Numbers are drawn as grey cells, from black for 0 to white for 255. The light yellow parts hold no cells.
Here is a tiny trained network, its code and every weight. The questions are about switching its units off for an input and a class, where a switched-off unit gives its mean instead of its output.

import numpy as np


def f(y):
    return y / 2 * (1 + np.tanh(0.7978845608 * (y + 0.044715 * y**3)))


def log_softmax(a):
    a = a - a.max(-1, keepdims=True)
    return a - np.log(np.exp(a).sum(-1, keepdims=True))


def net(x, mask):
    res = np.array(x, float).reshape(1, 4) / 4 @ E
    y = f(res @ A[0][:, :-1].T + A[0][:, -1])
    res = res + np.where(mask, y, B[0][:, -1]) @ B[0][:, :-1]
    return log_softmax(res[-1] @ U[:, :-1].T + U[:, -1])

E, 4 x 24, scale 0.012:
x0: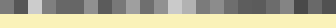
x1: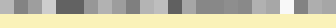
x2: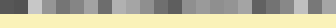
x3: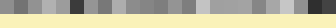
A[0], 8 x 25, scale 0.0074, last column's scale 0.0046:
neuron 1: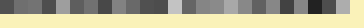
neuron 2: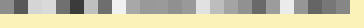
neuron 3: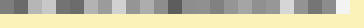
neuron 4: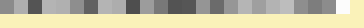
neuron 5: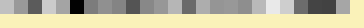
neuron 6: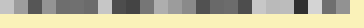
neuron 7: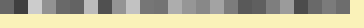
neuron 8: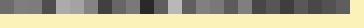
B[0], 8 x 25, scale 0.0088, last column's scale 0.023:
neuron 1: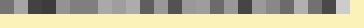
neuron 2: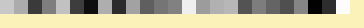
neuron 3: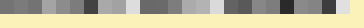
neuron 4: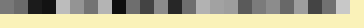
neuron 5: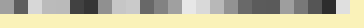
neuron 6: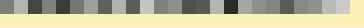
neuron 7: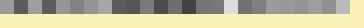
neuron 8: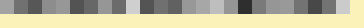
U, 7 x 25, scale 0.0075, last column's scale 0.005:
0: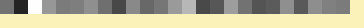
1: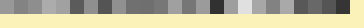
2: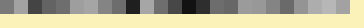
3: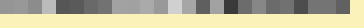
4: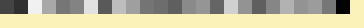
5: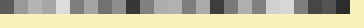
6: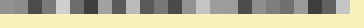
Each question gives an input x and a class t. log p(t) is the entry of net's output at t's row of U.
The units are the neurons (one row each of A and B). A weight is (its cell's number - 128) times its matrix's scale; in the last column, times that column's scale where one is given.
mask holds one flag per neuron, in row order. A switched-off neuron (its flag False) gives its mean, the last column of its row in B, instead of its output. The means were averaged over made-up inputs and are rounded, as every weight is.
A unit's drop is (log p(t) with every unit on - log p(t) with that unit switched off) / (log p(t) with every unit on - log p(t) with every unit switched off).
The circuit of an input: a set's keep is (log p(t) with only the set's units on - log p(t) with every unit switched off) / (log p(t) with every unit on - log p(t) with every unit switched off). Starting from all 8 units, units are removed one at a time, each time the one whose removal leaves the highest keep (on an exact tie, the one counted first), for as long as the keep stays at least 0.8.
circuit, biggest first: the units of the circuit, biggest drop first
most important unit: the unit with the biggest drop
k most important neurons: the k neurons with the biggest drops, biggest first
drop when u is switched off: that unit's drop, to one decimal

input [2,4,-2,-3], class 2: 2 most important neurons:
neuron 5; neuron 2
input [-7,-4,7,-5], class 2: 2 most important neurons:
neuron 2; neuron 5
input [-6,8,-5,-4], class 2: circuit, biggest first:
neuron 6; neuron 2
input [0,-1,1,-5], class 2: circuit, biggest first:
neuron 2; neuron 5; neuron 3
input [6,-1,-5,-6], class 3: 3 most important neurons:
neuron 2; neuron 4; neuron 6
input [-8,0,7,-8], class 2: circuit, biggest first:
neuron 2; neuron 5
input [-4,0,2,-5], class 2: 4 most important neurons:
neuron 2; neuron 5; neuron 3; neuron 8
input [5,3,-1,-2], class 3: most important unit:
neuron 4
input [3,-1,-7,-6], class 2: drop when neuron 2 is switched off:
0.2
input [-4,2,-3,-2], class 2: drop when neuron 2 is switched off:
0.2
